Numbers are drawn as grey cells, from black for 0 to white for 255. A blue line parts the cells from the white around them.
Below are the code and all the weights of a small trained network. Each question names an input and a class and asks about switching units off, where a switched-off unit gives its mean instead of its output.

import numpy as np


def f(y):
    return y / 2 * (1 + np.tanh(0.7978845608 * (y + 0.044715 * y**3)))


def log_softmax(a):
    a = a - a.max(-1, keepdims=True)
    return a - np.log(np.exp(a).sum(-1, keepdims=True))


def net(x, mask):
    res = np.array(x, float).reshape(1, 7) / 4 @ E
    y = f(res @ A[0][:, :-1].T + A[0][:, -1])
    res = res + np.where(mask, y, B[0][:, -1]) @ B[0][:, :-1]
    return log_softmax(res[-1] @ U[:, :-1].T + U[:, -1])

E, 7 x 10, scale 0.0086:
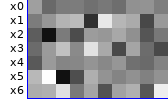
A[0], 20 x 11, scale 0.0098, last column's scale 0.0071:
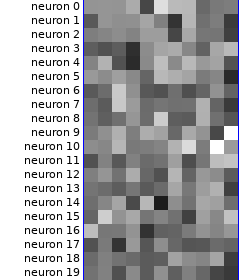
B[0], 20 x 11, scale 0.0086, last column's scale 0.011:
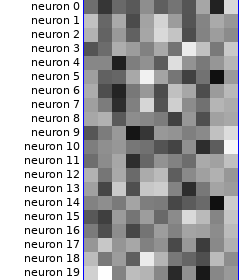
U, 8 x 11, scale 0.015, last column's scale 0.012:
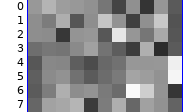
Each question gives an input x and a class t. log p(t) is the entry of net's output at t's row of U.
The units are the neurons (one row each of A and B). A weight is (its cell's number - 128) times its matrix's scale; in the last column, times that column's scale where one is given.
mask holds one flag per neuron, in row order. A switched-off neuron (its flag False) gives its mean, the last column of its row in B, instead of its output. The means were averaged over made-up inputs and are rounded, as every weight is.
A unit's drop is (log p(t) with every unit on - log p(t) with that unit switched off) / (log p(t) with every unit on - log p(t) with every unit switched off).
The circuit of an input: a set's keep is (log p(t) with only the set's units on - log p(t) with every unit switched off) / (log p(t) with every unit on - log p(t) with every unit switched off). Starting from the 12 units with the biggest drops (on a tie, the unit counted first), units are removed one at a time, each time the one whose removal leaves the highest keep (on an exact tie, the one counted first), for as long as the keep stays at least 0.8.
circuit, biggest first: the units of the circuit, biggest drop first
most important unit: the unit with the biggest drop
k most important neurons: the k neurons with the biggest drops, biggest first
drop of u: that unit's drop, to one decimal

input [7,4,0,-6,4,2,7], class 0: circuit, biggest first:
neuron 10
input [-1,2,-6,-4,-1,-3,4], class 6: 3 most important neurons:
neuron 15; neuron 9; neuron 12
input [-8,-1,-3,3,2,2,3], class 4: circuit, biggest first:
neuron 9; neuron 19
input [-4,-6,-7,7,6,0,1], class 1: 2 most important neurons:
neuron 1; neuron 9
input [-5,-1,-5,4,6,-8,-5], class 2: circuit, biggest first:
neuron 7; neuron 6
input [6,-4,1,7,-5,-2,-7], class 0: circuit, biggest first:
neuron 19; neuron 8
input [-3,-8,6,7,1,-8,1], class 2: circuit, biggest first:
neuron 7; neuron 6
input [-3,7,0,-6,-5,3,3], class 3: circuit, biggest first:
neuron 0; neuron 5
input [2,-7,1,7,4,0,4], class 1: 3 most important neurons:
neuron 9; neuron 1; neuron 0
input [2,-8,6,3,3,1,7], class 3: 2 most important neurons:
neuron 14; neuron 17
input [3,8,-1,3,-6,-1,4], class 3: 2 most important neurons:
neuron 0; neuron 5
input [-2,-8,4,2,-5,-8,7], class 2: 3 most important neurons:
neuron 6; neuron 7; neuron 0
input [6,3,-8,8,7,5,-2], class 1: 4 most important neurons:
neuron 1; neuron 2; neuron 9; neuron 3
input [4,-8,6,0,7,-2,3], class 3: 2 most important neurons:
neuron 14; neuron 15
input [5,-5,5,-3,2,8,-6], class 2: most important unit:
neuron 4
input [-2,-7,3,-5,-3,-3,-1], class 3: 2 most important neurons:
neuron 14; neuron 9
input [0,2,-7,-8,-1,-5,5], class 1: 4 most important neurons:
neuron 13; neuron 12; neuron 18; neuron 3
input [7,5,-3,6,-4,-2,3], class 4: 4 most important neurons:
neuron 9; neuron 10; neuron 13; neuron 0
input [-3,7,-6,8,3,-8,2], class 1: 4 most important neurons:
neuron 9; neuron 1; neuron 2; neuron 4
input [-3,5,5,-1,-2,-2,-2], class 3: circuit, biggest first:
neuron 0
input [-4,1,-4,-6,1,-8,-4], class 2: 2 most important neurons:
neuron 6; neuron 7
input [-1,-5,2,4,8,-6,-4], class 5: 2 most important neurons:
neuron 9; neuron 4
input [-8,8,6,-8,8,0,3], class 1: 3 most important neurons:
neuron 11; neuron 18; neuron 13
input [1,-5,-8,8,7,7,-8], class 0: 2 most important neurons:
neuron 19; neuron 17
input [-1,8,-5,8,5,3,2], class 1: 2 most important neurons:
neuron 9; neuron 1
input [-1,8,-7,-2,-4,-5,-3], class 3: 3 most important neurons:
neuron 0; neuron 5; neuron 3
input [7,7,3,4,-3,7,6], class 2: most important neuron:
neuron 4
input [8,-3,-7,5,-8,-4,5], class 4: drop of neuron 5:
0.1
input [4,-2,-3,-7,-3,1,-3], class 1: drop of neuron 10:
0.0
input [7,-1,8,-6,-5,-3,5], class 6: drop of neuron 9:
0.2
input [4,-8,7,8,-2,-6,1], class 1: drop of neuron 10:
0.1
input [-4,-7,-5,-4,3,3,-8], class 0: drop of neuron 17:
0.3
